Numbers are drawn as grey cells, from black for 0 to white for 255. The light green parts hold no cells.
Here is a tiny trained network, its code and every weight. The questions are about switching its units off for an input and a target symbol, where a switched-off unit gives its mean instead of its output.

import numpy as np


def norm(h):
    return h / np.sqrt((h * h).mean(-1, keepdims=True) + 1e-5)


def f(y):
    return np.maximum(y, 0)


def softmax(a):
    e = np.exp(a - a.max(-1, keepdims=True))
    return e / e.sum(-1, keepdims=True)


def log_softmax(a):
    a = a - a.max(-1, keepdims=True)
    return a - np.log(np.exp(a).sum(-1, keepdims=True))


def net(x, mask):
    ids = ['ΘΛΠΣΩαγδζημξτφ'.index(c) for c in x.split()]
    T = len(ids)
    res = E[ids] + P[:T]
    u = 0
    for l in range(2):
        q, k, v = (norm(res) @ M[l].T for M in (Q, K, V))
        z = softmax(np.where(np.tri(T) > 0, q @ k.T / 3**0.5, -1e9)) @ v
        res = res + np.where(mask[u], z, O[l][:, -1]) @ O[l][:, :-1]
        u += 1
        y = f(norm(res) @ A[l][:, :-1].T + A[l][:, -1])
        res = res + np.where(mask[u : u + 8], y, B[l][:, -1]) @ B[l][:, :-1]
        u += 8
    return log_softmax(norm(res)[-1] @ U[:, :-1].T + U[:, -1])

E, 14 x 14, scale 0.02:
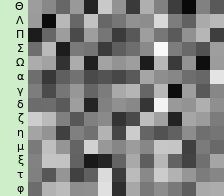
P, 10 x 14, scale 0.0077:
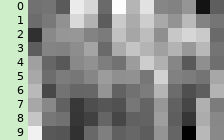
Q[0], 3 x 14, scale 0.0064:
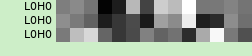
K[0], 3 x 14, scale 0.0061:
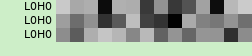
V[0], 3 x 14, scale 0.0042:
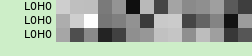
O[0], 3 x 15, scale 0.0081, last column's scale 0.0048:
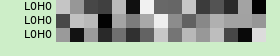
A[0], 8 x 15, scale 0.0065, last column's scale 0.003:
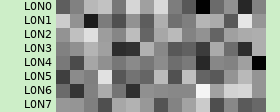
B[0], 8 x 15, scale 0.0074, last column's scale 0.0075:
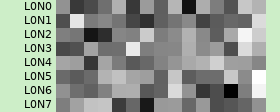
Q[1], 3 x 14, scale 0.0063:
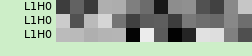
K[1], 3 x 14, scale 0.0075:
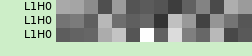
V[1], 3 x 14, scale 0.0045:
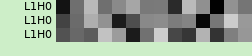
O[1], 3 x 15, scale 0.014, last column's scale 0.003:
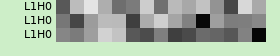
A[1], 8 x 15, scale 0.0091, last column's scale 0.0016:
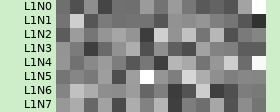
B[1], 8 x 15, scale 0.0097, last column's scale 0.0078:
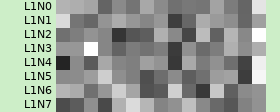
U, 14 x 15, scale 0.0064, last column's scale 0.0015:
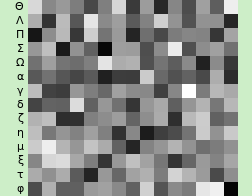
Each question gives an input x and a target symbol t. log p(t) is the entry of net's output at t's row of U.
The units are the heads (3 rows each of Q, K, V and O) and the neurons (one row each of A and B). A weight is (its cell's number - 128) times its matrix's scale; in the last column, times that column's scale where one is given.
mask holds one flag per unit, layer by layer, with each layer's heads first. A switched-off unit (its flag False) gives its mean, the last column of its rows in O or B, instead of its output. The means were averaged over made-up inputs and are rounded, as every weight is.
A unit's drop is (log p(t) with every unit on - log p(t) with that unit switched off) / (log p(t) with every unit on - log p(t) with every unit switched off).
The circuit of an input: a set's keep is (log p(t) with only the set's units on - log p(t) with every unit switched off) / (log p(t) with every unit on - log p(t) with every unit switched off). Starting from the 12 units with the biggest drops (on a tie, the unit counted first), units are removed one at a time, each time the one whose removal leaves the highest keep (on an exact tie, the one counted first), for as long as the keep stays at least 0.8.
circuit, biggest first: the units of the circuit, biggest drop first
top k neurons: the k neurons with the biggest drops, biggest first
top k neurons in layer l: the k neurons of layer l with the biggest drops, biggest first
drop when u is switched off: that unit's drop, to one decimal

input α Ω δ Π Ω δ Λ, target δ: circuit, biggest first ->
(L0H0)
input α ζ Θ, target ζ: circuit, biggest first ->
(L1H0, L0H0)
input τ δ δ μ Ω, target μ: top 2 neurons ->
(L0N7, L0N5)
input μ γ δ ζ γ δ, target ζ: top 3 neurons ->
(L0N5, L0N6, L0N1)
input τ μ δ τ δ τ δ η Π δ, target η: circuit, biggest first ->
(L1H0, L0N6)
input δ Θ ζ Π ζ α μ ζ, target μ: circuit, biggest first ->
(L0N7, L1H0)
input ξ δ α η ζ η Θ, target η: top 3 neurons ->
(L0N0, L1N3, L0N6)
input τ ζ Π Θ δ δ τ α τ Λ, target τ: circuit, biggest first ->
(L0H0, L1H0)
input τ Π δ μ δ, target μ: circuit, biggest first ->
(L1H0, L0N7, L0N6)
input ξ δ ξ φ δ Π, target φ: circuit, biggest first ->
(L0H0, L0N2)
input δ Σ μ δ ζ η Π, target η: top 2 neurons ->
(L0N0, L1N3)
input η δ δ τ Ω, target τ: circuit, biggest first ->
(L0H0, L1N2)
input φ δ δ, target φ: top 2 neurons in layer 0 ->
(L0N6, L0N0)
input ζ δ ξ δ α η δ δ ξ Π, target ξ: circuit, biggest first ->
(L1H0)
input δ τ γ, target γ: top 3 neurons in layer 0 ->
(L0N0, L0N1, L0N4)
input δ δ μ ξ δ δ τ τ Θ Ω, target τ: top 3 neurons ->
(L1N2, L1N4, L0N3)
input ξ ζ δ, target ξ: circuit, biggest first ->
(L1H0, L0N6)
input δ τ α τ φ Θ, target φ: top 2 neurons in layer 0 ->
(L0N2, L0N0)
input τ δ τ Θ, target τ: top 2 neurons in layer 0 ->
(L0N5, L0N6)
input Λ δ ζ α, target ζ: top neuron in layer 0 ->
(L0N6)
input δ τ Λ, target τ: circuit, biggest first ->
(L0N5, L1H0)
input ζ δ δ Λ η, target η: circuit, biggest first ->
(L1H0, L1N3)
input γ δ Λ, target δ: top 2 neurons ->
(L1N4, L0N0)
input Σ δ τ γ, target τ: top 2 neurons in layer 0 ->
(L0N3, L0N2)
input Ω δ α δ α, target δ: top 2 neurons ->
(L1N4, L0N0)
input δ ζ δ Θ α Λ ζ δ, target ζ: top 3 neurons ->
(L0N5, L0N6, L1N2)
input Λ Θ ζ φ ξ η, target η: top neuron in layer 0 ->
(L0N5)
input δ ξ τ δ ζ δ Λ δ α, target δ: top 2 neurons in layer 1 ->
(L1N4, L1N2)
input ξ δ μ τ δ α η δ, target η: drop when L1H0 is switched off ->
1.2
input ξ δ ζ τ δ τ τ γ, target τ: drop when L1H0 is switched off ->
0.2
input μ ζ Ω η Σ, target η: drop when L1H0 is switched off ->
0.7
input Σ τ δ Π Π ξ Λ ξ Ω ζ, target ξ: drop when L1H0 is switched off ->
1.3
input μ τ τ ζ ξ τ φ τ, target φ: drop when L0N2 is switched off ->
0.3
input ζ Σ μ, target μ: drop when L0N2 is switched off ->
0.0
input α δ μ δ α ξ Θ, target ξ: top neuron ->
(L0N6)
